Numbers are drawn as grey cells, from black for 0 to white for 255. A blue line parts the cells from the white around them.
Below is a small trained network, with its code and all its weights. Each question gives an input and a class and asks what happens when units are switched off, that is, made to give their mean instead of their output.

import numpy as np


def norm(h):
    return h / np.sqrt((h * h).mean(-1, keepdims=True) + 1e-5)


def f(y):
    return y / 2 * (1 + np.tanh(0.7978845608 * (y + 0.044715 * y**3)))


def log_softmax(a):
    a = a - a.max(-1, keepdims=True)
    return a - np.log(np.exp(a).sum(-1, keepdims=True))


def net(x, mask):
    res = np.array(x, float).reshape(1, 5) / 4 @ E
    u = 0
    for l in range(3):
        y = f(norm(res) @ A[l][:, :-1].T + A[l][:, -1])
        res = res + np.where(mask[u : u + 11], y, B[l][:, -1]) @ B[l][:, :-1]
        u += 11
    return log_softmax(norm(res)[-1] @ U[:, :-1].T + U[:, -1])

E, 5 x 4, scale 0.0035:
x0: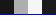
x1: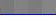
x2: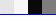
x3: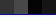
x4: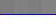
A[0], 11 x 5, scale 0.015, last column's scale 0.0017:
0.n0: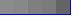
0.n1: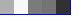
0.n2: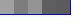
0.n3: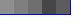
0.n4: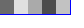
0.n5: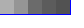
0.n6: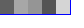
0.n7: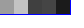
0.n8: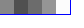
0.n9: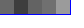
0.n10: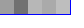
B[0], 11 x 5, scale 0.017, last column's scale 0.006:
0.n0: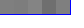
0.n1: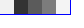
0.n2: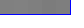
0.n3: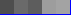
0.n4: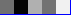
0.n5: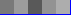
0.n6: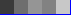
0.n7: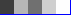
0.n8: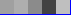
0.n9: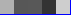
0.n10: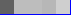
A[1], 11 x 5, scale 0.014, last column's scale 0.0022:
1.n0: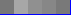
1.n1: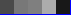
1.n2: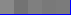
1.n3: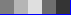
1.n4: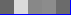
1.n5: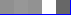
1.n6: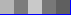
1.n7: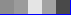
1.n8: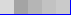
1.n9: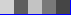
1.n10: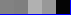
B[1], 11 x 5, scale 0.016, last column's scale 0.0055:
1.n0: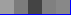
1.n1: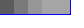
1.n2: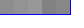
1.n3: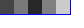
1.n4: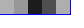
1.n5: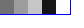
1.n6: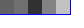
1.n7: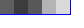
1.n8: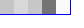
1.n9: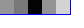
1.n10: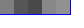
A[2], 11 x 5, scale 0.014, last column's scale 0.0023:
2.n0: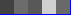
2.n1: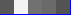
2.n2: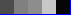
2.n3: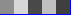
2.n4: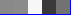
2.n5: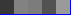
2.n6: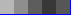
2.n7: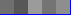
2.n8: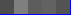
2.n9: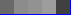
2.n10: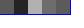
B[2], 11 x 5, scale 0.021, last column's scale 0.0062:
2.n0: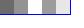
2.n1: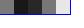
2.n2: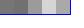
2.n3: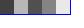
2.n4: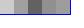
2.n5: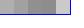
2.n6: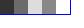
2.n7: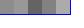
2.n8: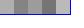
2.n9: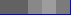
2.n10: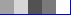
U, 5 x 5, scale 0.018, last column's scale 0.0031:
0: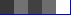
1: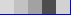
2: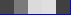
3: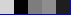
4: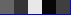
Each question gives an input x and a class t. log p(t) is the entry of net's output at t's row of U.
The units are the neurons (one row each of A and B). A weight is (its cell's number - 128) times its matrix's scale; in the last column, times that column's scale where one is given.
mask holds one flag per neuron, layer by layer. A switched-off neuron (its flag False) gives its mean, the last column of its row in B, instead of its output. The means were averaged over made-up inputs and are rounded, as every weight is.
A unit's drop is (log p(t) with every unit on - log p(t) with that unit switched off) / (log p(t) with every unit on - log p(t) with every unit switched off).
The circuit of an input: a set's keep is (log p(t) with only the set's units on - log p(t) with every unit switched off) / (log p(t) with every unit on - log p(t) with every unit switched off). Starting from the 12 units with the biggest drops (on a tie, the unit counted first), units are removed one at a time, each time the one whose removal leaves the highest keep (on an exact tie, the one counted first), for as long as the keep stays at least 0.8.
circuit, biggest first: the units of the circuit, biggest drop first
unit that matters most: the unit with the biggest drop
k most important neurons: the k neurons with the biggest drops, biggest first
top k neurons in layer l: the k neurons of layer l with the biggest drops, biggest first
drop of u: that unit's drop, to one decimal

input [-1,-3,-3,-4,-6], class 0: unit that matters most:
0.n4
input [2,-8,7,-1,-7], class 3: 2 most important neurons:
[0.n1; 0.n4]
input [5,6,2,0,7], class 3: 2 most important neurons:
[0.n4; 0.n1]
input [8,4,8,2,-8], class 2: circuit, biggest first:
[0.n7; 2.n0]
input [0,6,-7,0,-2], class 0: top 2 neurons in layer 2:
[2.n6; 2.n2]
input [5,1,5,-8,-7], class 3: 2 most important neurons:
[0.n1; 0.n4]
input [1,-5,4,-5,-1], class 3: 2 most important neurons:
[0.n1; 0.n4]
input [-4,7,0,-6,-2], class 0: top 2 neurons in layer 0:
[0.n10; 0.n7]
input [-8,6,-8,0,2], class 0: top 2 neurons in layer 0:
[0.n10; 0.n1]
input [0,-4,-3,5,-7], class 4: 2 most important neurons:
[0.n9; 2.n6]
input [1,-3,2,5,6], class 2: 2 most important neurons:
[2.n0; 0.n3]
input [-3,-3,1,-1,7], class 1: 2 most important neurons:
[1.n8; 0.n4]
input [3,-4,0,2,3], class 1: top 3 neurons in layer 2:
[2.n10; 2.n6; 2.n4]
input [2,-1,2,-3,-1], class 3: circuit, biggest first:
[0.n1]
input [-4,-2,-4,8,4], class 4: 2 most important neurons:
[0.n9; 2.n6]
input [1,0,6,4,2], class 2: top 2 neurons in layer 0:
[0.n7; 0.n3]
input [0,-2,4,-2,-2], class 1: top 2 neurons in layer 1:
[1.n8; 1.n7]
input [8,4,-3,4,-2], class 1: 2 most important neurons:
[2.n10; 0.n7]
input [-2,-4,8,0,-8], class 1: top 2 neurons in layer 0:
[0.n1; 0.n6]
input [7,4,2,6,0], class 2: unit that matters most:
1.n5
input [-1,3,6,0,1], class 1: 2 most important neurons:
[0.n1; 1.n3]
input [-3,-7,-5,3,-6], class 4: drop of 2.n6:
0.1
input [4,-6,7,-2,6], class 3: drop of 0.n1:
1.0
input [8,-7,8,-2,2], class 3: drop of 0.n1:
0.8
